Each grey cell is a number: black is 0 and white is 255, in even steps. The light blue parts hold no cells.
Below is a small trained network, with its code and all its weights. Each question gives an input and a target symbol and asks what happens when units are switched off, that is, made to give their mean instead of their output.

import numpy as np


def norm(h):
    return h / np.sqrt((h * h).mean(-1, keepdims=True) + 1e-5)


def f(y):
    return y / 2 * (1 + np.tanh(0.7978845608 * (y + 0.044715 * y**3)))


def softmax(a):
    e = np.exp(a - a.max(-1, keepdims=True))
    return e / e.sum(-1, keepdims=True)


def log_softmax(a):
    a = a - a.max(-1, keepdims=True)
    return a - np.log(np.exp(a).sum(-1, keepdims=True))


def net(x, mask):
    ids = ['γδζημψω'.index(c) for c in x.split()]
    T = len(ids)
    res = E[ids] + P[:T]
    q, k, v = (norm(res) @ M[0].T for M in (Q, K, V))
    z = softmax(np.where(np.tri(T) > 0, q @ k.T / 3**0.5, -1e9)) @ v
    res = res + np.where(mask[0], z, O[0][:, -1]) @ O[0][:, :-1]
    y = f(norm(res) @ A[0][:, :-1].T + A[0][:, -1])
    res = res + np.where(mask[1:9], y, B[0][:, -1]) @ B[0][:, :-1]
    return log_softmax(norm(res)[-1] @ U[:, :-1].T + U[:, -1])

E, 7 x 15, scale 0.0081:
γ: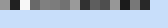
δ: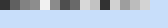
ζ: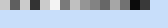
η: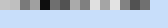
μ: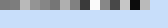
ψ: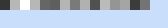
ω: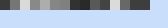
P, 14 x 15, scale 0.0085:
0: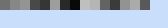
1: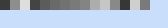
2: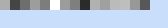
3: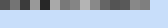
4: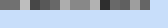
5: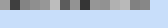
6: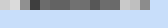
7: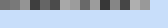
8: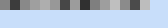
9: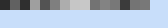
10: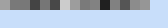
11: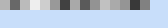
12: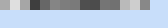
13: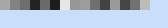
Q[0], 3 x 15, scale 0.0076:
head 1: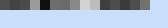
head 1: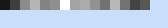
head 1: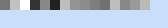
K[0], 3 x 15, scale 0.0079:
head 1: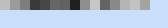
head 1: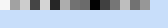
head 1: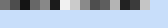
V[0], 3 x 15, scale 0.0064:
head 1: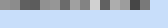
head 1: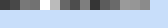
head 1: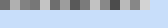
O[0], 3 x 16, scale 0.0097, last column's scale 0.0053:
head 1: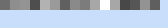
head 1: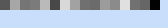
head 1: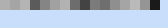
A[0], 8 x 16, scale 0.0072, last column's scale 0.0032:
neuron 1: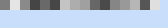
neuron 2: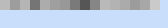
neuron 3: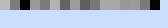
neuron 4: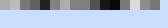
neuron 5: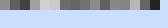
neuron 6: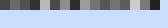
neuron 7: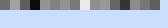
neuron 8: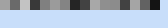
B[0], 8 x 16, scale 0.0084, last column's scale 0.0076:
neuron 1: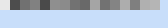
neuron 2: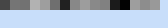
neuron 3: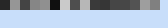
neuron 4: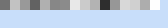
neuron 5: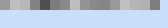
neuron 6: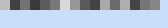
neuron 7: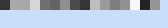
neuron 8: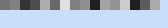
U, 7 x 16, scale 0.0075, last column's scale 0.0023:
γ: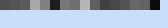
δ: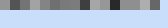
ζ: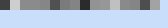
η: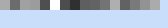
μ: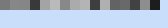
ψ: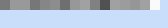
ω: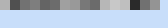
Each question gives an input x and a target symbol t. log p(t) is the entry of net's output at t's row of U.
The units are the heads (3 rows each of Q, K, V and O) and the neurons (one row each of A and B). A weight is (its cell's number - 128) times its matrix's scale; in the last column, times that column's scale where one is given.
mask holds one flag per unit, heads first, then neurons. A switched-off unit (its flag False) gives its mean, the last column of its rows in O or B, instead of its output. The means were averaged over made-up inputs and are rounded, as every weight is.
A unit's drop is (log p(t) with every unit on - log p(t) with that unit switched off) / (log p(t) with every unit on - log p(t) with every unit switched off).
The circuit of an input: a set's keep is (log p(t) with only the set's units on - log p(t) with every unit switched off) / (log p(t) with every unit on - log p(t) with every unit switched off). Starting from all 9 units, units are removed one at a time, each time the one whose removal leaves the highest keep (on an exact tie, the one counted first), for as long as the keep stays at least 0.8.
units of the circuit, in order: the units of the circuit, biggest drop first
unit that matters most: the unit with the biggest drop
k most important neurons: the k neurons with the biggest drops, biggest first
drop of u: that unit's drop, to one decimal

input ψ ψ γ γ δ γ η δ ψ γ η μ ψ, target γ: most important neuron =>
neuron 4
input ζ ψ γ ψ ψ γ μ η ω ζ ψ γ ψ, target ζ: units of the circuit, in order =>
head 1; neuron 7
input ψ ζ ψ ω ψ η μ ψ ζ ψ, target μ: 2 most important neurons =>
neuron 8; neuron 2
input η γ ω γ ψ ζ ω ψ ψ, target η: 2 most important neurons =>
neuron 4; neuron 8
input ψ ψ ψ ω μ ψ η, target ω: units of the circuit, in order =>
head 1; neuron 1
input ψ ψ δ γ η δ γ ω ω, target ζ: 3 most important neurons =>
neuron 1; neuron 8; neuron 6
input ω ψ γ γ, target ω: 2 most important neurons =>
neuron 1; neuron 4
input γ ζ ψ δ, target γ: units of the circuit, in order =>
head 1; neuron 4
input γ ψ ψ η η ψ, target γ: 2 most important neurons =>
neuron 2; neuron 4
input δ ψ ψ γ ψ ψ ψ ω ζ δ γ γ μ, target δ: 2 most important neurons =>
neuron 2; neuron 1
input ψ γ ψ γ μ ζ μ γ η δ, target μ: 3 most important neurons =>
neuron 8; neuron 2; neuron 4
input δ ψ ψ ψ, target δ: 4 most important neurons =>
neuron 2; neuron 1; neuron 4; neuron 8
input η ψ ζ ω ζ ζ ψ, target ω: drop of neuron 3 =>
0.0
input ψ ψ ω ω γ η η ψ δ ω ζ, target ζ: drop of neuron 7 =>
0.7
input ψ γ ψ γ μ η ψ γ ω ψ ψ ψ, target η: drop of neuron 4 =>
0.3
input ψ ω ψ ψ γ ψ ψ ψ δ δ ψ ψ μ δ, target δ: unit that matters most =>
neuron 2
